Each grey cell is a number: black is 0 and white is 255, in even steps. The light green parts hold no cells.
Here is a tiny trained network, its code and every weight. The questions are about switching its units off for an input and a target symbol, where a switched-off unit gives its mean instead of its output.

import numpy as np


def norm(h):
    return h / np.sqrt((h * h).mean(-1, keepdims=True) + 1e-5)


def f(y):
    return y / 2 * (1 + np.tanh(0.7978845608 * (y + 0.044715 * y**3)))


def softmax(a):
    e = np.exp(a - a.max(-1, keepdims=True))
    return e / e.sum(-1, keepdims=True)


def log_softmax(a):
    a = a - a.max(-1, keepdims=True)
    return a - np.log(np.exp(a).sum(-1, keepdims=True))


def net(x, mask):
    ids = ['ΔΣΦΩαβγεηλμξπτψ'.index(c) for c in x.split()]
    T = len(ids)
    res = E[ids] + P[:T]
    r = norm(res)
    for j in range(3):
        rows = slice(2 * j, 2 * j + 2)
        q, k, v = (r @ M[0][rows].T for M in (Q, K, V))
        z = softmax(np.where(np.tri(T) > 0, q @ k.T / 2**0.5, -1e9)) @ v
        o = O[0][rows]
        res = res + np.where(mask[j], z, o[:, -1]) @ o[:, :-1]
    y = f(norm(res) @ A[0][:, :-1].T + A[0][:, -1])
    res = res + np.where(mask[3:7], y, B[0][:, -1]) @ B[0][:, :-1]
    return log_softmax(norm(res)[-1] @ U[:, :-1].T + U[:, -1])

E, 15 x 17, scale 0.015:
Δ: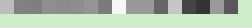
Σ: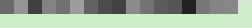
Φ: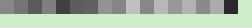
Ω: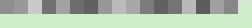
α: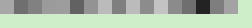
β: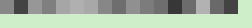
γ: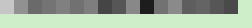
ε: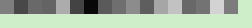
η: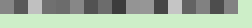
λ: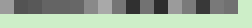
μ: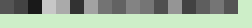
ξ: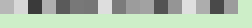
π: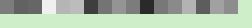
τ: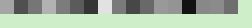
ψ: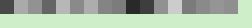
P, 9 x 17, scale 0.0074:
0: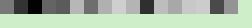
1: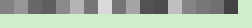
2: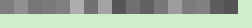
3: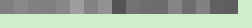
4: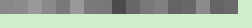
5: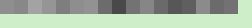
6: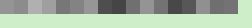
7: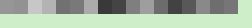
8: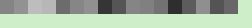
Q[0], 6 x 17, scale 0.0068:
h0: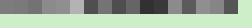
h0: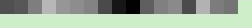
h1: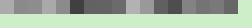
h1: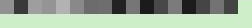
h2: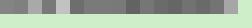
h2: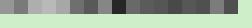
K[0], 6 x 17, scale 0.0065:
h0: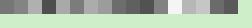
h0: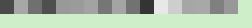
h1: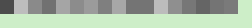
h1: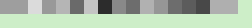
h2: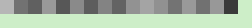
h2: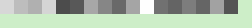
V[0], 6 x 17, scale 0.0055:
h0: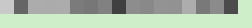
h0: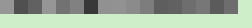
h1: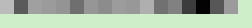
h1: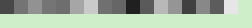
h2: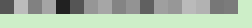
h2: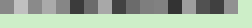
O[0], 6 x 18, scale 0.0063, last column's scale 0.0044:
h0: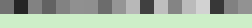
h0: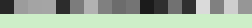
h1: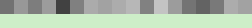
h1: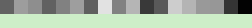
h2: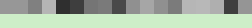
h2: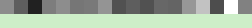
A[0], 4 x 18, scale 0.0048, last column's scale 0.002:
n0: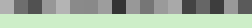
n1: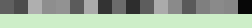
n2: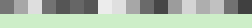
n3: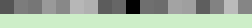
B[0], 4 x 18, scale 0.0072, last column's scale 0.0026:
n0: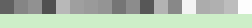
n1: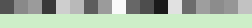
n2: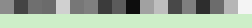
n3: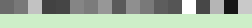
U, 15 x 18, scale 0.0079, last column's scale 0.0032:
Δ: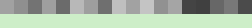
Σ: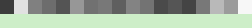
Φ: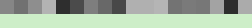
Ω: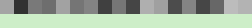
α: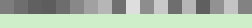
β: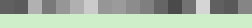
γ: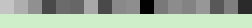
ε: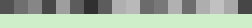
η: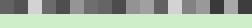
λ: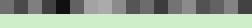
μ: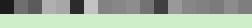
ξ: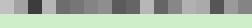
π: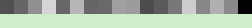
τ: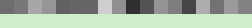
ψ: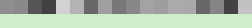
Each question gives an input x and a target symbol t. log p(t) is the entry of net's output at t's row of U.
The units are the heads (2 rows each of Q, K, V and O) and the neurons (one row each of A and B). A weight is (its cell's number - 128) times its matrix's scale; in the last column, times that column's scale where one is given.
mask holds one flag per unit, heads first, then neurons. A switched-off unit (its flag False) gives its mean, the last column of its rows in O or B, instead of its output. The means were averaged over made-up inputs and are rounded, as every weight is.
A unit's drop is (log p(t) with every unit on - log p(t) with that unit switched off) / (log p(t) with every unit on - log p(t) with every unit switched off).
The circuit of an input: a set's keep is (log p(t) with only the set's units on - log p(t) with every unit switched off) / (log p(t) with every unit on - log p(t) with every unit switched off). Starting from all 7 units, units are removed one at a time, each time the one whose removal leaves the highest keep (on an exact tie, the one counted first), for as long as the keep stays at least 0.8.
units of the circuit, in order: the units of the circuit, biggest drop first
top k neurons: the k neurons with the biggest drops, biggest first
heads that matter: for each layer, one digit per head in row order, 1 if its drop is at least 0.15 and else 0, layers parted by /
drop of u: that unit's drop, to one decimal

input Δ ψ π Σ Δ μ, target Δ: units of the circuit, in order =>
(h2, h1)
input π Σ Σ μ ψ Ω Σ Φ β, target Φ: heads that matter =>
101
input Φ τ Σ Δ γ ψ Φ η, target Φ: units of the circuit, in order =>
(h2)
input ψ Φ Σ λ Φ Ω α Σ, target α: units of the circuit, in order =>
(h1, h2, n0)
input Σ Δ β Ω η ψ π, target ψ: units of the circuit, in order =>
(h0, h1)
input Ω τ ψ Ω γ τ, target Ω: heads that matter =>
110
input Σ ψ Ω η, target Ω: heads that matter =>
110
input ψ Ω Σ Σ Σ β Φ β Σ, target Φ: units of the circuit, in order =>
(h2, h0)
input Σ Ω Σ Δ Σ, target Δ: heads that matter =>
011
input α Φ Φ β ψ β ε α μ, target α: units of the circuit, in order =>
(h1, h0, n0)
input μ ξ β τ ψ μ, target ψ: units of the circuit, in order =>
(h0, h1)
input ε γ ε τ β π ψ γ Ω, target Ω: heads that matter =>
010
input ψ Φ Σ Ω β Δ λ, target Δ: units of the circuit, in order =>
(h1, h2)
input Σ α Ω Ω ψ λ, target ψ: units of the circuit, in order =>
(h0)
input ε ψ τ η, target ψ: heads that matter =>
100
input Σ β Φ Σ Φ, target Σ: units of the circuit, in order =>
(h0, h1, h2, n1)
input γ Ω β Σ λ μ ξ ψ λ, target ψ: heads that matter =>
110
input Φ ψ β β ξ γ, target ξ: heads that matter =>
101
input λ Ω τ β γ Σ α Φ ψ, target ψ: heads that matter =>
100
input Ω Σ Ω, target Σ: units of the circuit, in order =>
(h0)
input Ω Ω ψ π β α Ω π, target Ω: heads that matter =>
111
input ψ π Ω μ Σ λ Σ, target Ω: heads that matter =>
101
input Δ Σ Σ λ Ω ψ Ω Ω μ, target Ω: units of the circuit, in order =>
(h0, h2)
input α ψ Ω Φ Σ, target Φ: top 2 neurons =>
(n2, n1)
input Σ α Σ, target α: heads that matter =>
010
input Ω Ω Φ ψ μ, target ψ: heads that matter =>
110
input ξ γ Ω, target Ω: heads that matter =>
000
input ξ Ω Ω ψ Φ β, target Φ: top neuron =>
(n1)
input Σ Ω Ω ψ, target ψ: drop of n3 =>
0.1
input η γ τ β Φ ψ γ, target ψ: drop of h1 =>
0.4
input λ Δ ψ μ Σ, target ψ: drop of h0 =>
0.7
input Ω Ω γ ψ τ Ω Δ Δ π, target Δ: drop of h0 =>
0.2
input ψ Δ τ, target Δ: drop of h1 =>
0.2
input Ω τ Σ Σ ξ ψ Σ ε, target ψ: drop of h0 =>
0.4
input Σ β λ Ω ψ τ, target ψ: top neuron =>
(n0)
